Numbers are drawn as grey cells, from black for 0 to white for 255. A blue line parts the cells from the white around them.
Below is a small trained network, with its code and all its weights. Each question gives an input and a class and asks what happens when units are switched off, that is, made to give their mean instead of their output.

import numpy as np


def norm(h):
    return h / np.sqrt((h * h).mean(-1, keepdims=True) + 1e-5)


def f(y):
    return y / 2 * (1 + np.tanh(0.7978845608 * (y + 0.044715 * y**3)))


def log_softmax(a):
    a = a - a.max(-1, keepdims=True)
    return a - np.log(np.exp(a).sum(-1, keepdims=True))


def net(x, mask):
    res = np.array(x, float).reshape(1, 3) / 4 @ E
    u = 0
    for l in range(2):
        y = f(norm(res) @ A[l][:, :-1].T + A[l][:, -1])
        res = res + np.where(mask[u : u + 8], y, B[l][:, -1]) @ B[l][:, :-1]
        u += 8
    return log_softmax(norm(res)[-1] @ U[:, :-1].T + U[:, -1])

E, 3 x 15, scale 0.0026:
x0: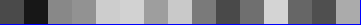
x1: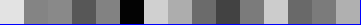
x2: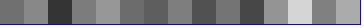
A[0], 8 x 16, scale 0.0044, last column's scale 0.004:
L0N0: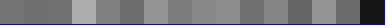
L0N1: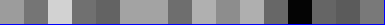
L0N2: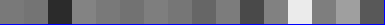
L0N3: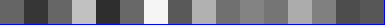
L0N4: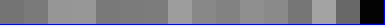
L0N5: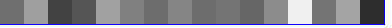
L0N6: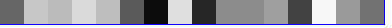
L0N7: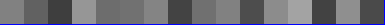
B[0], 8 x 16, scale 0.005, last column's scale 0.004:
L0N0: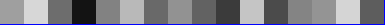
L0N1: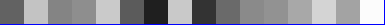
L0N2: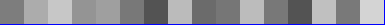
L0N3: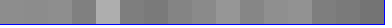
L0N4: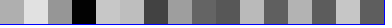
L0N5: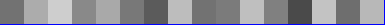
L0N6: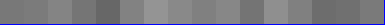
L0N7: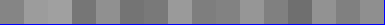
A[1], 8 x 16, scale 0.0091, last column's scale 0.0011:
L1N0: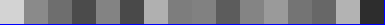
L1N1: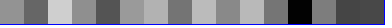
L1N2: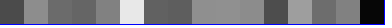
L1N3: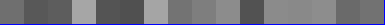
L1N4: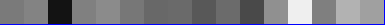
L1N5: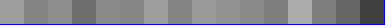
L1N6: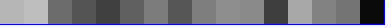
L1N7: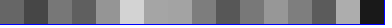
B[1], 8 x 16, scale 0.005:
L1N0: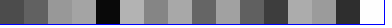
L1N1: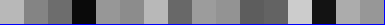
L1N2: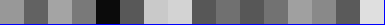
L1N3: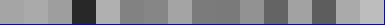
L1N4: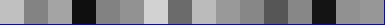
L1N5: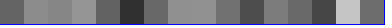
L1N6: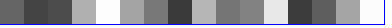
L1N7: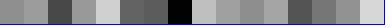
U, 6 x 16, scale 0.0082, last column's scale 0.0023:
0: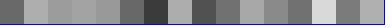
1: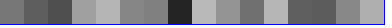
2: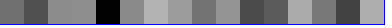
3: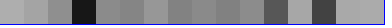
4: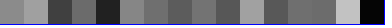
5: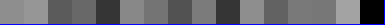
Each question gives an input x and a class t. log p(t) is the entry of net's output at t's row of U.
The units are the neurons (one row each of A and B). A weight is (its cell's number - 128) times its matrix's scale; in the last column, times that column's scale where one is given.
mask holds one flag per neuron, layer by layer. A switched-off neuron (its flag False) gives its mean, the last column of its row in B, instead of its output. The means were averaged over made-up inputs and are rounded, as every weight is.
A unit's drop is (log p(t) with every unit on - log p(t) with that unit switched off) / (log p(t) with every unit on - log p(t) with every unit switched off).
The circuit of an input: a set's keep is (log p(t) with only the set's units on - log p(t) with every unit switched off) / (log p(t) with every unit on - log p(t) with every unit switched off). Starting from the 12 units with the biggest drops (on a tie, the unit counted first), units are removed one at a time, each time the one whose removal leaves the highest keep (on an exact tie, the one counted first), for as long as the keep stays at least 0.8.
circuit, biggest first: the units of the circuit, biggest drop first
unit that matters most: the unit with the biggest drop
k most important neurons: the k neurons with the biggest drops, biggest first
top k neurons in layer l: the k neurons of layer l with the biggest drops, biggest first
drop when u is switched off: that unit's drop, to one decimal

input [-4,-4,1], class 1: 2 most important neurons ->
(L1N6; L1N0)
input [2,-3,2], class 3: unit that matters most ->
L0N1
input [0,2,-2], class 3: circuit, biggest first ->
(L1N4; L0N2; L0N5; L0N1)
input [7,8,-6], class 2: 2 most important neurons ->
(L1N0; L1N6)
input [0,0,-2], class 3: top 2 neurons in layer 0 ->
(L0N1; L0N2)
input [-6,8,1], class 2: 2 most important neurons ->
(L1N0; L1N7)
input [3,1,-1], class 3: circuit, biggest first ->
(L0N2; L0N5; L1N4)
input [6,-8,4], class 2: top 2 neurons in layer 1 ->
(L1N2; L1N6)
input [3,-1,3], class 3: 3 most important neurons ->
(L0N1; L1N1; L1N6)
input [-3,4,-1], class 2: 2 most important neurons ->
(L1N0; L0N1)
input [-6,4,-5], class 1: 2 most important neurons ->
(L1N6; L0N2)
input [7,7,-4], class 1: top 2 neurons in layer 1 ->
(L1N7; L1N2)
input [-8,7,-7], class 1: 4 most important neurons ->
(L1N6; L0N2; L0N5; L1N2)
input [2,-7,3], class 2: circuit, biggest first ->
(L1N2)
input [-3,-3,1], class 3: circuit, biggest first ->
(L1N1; L0N1)
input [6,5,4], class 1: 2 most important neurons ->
(L1N7; L0N1)
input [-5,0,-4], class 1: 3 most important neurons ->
(L0N2; L0N5; L1N6)
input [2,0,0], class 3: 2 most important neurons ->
(L1N3; L1N6)
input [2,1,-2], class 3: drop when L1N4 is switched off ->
1.0
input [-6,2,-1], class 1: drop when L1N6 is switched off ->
1.4
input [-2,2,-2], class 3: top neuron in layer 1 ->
(L1N4)
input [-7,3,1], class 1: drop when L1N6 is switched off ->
1.5
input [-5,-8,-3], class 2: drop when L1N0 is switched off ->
0.0
